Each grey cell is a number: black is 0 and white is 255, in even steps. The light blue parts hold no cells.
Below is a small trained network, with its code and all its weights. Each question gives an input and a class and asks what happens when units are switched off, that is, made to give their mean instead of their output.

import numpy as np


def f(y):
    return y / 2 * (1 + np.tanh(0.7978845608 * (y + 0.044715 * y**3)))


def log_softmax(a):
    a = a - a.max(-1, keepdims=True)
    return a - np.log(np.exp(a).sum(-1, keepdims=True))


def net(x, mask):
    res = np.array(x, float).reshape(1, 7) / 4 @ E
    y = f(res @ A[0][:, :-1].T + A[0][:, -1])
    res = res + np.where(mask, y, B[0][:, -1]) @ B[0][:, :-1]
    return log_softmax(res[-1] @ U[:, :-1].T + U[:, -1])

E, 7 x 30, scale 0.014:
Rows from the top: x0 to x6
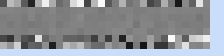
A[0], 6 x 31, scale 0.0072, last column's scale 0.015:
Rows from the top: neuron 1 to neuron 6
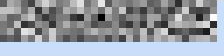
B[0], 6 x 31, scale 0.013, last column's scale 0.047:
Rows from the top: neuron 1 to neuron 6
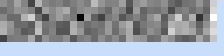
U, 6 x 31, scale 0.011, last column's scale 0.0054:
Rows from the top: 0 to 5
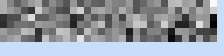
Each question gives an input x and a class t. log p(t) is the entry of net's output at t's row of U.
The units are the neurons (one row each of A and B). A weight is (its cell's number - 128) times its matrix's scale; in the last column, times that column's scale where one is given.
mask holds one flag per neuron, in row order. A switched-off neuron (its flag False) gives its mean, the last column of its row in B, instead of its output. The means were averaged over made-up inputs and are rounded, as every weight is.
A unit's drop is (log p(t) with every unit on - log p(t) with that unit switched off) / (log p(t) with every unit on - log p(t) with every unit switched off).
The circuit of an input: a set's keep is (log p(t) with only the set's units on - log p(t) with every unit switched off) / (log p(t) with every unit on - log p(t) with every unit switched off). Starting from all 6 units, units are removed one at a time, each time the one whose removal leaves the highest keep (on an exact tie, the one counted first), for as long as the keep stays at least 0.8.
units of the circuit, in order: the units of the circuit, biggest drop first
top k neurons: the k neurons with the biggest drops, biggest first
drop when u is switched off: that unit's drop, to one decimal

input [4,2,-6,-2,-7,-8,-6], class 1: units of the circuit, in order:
(neuron 3)
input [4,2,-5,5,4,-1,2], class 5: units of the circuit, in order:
(neuron 3; neuron 5)
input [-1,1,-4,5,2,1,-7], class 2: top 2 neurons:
(neuron 6; neuron 4)
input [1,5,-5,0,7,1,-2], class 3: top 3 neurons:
(neuron 3; neuron 4; neuron 5)
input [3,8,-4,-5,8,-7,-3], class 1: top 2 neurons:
(neuron 5; neuron 3)
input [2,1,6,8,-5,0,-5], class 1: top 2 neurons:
(neuron 3; neuron 5)
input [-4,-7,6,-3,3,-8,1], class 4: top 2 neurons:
(neuron 2; neuron 4)
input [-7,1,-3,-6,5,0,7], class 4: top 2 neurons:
(neuron 5; neuron 2)
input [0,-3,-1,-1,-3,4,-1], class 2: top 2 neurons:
(neuron 5; neuron 1)
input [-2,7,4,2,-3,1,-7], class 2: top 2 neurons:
(neuron 6; neuron 4)
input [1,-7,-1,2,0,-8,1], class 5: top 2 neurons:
(neuron 2; neuron 3)
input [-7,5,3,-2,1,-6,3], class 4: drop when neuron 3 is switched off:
0.0
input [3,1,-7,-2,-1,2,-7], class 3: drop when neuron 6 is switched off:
0.3
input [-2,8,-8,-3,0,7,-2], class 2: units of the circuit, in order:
(neuron 6)
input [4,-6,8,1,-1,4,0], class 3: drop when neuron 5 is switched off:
0.5
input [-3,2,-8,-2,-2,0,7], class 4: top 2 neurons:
(neuron 5; neuron 2)
